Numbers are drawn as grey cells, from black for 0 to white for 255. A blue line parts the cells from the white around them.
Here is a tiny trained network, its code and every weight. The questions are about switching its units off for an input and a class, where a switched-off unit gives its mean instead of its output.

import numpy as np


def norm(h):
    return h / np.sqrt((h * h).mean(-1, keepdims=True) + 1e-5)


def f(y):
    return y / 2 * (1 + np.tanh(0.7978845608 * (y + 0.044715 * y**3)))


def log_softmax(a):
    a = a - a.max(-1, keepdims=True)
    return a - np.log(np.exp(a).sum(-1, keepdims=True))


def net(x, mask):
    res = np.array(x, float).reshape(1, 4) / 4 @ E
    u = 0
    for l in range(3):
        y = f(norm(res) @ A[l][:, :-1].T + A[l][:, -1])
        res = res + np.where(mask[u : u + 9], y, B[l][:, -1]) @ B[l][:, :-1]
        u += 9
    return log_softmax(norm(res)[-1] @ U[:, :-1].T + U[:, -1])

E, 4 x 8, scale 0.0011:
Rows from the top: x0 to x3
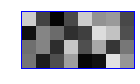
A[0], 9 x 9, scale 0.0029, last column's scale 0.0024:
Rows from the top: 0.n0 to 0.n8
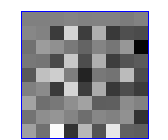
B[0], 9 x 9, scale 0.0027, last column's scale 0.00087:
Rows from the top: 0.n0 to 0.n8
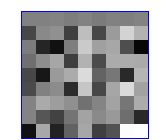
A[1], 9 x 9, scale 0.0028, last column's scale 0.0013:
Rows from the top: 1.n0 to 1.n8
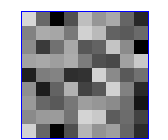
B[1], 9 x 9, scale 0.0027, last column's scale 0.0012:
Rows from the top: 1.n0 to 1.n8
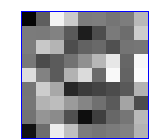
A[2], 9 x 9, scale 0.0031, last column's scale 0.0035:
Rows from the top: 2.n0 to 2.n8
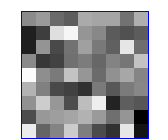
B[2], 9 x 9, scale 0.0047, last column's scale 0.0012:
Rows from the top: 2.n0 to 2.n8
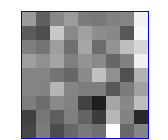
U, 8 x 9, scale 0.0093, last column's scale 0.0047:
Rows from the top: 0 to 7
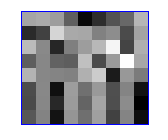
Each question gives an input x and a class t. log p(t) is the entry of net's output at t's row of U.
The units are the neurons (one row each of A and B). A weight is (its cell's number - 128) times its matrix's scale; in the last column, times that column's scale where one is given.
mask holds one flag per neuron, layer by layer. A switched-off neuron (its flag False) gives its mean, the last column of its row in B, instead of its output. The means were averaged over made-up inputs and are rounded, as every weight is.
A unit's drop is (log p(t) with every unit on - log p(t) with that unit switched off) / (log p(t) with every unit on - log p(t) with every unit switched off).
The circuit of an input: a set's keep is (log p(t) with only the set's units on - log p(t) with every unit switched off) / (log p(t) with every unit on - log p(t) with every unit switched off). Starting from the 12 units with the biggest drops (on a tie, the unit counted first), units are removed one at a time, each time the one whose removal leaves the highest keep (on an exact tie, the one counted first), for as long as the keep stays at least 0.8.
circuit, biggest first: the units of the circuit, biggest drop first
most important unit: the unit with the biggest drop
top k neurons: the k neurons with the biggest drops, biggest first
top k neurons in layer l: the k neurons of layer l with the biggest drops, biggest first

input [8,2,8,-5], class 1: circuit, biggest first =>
(1.n0 1.n8)
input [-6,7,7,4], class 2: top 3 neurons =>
(1.n4 0.n8 1.n0)
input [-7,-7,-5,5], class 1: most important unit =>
0.n4
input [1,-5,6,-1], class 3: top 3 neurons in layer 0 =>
(0.n5 0.n1 0.n3)
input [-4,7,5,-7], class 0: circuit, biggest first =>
(2.n6 1.n0)
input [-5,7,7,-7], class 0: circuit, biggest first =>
(2.n6 1.n0)
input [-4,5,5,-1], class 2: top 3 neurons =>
(1.n4 0.n8 1.n0)
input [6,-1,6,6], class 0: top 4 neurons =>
(1.n5 0.n8 1.n2 0.n4)
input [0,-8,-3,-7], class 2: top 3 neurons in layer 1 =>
(1.n5 1.n3 1.n2)
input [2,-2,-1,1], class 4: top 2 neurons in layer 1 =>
(1.n3 1.n4)
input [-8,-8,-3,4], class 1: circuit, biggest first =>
(0.n4 2.n1)
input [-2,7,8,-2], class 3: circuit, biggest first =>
(0.n5 2.n2)
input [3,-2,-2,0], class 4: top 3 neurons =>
(1.n3 0.n2 0.n4)
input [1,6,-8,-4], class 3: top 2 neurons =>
(0.n8 1.n3)
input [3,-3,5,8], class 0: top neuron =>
(0.n8)
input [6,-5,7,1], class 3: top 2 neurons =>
(0.n1 0.n5)
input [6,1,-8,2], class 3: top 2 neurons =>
(0.n8 0.n4)
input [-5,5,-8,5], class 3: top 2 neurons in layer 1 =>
(1.n0 1.n8)
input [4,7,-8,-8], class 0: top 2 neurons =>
(2.n6 1.n7)
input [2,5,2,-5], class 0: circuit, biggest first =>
(2.n6)
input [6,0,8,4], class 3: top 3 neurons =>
(0.n1 0.n5 0.n3)
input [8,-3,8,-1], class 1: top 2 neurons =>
(1.n0 0.n8)
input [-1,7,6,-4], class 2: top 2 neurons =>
(1.n4 0.n8)
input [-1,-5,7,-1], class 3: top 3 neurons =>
(0.n5 0.n1 1.n4)
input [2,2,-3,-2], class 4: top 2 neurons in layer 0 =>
(0.n5 0.n1)
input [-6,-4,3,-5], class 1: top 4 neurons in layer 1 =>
(1.n5 1.n4 1.n2 1.n3)
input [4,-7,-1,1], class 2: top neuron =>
(2.n8)
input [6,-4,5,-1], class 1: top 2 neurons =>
(0.n8 1.n0)
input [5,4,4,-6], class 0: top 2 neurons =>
(0.n8 2.n6)
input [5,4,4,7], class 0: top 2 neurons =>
(1.n5 0.n8)
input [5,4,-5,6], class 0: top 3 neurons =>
(1.n5 0.n5 0.n1)
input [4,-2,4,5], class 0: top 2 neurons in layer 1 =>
(1.n5 1.n2)
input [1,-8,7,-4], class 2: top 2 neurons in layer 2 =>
(2.n8 2.n4)
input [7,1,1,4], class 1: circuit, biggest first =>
(1.n0)
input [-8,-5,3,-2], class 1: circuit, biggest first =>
(0.n4 2.n1)
